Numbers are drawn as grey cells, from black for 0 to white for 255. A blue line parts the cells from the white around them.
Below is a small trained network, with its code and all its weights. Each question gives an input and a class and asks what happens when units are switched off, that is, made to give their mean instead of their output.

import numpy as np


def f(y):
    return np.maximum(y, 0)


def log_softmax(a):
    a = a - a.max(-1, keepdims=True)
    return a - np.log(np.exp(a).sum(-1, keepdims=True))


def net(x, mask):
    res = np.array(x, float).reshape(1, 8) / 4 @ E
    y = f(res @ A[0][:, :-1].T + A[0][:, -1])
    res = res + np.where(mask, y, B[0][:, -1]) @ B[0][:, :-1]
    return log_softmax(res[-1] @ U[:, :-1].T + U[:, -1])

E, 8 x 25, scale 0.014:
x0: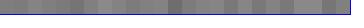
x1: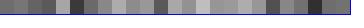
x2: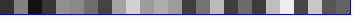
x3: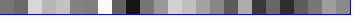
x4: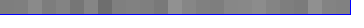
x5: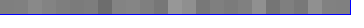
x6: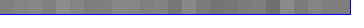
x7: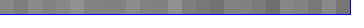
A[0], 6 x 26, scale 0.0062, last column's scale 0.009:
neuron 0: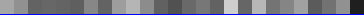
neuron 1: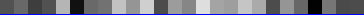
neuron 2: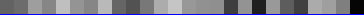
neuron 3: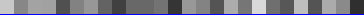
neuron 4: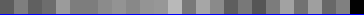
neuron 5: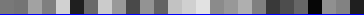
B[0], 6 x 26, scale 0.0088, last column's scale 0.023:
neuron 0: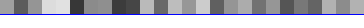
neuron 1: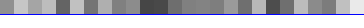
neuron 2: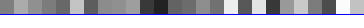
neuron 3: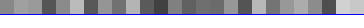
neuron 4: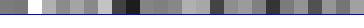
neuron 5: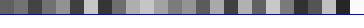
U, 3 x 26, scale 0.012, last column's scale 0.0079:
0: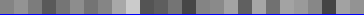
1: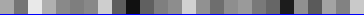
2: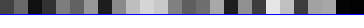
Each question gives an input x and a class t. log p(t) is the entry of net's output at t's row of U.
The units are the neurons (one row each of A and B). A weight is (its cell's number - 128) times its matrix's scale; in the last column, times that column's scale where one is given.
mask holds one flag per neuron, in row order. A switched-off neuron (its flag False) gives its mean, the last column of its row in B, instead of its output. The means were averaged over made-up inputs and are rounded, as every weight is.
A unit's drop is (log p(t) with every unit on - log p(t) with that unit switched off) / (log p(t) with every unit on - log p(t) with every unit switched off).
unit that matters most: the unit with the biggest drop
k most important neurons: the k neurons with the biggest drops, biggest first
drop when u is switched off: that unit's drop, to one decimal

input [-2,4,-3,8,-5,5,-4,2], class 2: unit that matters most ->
neuron 5
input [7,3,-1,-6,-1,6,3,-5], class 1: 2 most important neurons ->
[neuron 0; neuron 2]
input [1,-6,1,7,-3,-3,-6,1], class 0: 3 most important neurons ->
[neuron 2; neuron 0; neuron 4]
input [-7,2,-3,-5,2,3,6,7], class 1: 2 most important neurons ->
[neuron 0; neuron 2]
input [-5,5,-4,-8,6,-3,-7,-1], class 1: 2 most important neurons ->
[neuron 0; neuron 2]
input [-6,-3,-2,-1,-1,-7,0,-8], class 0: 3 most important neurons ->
[neuron 5; neuron 0; neuron 4]
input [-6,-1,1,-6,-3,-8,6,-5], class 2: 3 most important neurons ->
[neuron 1; neuron 2; neuron 3]
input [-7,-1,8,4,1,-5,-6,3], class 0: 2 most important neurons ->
[neuron 2; neuron 0]
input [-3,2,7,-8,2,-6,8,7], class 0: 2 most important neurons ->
[neuron 5; neuron 1]
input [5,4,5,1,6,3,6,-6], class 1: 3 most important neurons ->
[neuron 4; neuron 3; neuron 2]
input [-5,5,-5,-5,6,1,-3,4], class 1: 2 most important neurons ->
[neuron 0; neuron 2]
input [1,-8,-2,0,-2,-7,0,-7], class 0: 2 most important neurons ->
[neuron 5; neuron 0]
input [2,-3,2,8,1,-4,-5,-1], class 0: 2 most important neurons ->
[neuron 2; neuron 0]
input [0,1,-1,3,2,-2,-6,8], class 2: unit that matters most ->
neuron 1
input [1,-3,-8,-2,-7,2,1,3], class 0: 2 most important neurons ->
[neuron 3; neuron 4]
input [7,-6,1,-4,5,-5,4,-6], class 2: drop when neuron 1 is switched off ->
0.9
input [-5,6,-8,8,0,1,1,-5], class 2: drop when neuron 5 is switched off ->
1.2
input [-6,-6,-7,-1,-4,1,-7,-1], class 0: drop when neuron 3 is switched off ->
0.7
